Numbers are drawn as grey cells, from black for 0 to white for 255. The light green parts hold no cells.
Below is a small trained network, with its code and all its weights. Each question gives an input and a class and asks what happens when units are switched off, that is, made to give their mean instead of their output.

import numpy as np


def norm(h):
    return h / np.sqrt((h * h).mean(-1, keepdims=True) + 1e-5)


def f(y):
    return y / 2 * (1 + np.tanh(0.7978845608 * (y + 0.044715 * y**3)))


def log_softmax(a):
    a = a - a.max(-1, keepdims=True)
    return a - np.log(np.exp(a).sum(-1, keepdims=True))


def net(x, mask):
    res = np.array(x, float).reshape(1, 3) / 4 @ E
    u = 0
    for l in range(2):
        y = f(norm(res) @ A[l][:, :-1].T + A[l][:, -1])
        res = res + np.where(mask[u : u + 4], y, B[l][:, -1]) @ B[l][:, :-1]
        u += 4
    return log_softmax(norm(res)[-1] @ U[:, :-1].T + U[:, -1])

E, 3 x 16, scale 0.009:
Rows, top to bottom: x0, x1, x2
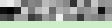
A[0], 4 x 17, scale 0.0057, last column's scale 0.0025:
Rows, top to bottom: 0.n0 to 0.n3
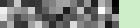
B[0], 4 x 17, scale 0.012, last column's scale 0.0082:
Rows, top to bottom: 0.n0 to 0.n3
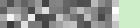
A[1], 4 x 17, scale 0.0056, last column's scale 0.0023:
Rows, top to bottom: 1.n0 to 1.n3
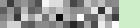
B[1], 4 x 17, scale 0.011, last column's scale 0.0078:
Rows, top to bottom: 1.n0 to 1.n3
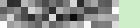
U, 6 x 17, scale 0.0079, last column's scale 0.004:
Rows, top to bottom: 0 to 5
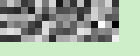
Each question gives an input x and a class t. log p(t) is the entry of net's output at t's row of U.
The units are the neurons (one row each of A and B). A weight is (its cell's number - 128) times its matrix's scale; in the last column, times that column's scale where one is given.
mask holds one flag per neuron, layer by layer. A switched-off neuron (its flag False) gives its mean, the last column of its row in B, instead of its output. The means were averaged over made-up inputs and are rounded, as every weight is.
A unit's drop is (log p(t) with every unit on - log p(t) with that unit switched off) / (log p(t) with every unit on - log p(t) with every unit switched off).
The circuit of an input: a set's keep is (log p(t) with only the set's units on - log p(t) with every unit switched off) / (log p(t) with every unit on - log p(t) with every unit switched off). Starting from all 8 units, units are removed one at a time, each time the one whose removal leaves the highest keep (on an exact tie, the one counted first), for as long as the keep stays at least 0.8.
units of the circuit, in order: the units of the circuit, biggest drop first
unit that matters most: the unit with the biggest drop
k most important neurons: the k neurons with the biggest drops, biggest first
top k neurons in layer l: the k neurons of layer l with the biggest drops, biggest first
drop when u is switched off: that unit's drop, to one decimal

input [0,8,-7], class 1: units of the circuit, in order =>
1.n2, 0.n2
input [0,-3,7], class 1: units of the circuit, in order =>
0.n2
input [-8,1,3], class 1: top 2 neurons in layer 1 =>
1.n1, 1.n3
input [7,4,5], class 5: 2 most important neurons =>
1.n1, 0.n2
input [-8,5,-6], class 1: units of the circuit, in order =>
1.n2, 0.n2, 1.n1
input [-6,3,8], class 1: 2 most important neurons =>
0.n0, 0.n2
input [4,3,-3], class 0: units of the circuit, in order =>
0.n2, 1.n2
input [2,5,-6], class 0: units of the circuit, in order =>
1.n2, 0.n2
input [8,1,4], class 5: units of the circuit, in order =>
0.n2, 1.n1
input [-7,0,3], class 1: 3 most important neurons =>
1.n1, 0.n0, 0.n2
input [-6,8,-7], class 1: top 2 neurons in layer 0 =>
0.n2, 0.n1
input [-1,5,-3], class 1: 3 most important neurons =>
0.n2, 1.n2, 0.n1
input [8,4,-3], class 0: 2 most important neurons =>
0.n2, 1.n2
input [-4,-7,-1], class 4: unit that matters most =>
0.n1
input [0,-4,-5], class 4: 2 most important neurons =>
0.n1, 1.n0
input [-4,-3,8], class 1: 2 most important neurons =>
0.n2, 0.n0
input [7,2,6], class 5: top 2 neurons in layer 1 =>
1.n1, 1.n2
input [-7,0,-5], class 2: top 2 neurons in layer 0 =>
0.n1, 0.n2
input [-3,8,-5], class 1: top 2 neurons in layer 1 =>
1.n2, 1.n3
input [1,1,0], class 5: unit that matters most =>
0.n2
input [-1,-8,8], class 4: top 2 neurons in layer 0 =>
0.n1, 0.n3
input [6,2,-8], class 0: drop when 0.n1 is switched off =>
-0.1
